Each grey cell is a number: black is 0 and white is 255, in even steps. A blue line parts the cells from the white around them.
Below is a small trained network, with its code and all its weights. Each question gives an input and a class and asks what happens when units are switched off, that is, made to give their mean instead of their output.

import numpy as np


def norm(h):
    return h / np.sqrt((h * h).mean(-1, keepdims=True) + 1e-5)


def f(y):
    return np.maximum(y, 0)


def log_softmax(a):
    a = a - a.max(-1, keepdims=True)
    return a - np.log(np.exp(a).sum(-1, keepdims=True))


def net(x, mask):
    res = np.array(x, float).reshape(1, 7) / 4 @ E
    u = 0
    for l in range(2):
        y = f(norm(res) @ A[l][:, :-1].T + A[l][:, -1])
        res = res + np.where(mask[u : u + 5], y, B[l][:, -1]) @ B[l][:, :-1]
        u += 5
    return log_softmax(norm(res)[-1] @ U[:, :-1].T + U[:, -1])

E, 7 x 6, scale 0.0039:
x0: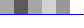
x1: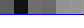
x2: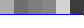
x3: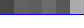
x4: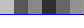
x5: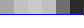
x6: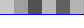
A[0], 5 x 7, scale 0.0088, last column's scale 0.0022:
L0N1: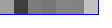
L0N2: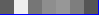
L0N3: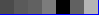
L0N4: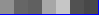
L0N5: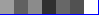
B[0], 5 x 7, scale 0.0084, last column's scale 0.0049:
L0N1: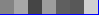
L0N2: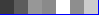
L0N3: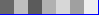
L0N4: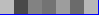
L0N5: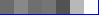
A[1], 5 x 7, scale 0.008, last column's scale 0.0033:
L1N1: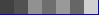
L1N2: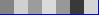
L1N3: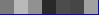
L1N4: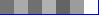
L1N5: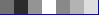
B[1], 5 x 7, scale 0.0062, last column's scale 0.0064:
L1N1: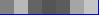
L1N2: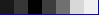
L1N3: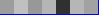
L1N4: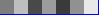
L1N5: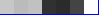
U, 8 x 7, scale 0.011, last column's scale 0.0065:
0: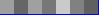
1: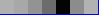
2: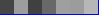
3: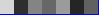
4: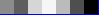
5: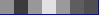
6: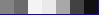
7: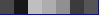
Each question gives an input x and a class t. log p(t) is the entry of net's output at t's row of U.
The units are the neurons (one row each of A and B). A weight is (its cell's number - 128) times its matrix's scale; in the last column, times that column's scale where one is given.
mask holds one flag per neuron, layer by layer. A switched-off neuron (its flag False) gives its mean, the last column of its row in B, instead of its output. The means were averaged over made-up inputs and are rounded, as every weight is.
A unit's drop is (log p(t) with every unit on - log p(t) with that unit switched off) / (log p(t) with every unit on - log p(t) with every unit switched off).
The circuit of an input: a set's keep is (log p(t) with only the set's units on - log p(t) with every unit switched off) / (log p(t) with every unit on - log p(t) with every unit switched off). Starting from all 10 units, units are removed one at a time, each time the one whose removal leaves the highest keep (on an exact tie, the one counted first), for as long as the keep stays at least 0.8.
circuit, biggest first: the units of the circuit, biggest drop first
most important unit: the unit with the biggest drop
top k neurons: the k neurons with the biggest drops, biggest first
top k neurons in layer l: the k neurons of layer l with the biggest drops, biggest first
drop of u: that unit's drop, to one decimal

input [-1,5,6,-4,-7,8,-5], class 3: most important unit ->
L0N4
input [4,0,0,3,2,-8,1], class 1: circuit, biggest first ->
[L1N2; L1N5]
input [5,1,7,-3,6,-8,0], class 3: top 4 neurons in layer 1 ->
[L1N2; L1N4; L1N1; L1N3]
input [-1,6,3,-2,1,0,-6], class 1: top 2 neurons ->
[L0N3; L0N2]
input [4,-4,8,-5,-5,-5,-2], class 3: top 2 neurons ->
[L0N4; L0N3]
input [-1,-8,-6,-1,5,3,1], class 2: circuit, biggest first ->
[L0N2; L1N5]
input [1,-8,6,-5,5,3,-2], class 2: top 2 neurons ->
[L1N2; L1N5]
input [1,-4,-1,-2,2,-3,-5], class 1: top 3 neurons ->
[L0N3; L0N2; L1N2]
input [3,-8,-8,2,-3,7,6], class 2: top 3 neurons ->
[L1N2; L0N2; L0N5]
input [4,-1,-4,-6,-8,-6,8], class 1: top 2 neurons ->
[L1N5; L0N3]
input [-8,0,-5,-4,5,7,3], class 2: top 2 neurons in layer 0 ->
[L0N3; L0N2]
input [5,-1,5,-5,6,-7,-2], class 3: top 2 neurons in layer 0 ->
[L0N3; L0N4]
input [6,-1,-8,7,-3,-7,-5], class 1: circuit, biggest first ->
[L1N5; L1N2]
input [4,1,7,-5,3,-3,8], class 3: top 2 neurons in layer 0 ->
[L0N4; L0N5]
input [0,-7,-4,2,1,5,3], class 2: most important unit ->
L1N2
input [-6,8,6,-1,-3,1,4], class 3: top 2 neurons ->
[L0N4; L1N2]
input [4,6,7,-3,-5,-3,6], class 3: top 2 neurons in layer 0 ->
[L0N4; L0N5]
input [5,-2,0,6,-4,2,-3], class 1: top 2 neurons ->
[L1N5; L0N3]
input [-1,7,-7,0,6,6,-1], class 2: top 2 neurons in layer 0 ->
[L0N3; L0N1]
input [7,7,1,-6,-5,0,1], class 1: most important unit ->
L1N5
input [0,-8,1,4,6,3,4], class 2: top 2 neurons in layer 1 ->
[L1N5; L1N2]
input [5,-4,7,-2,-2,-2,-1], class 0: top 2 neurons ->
[L0N4; L1N4]
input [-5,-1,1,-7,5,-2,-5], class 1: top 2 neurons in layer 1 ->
[L1N3; L1N2]
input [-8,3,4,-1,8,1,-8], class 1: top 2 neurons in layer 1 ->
[L1N3; L1N2]
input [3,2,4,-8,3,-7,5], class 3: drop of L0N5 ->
0.2
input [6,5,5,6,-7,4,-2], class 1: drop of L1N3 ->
0.0
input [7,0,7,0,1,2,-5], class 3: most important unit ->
L0N4
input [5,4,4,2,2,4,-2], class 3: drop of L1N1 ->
0.1
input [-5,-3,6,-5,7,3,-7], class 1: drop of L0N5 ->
0.1
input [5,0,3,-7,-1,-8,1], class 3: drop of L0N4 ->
0.3
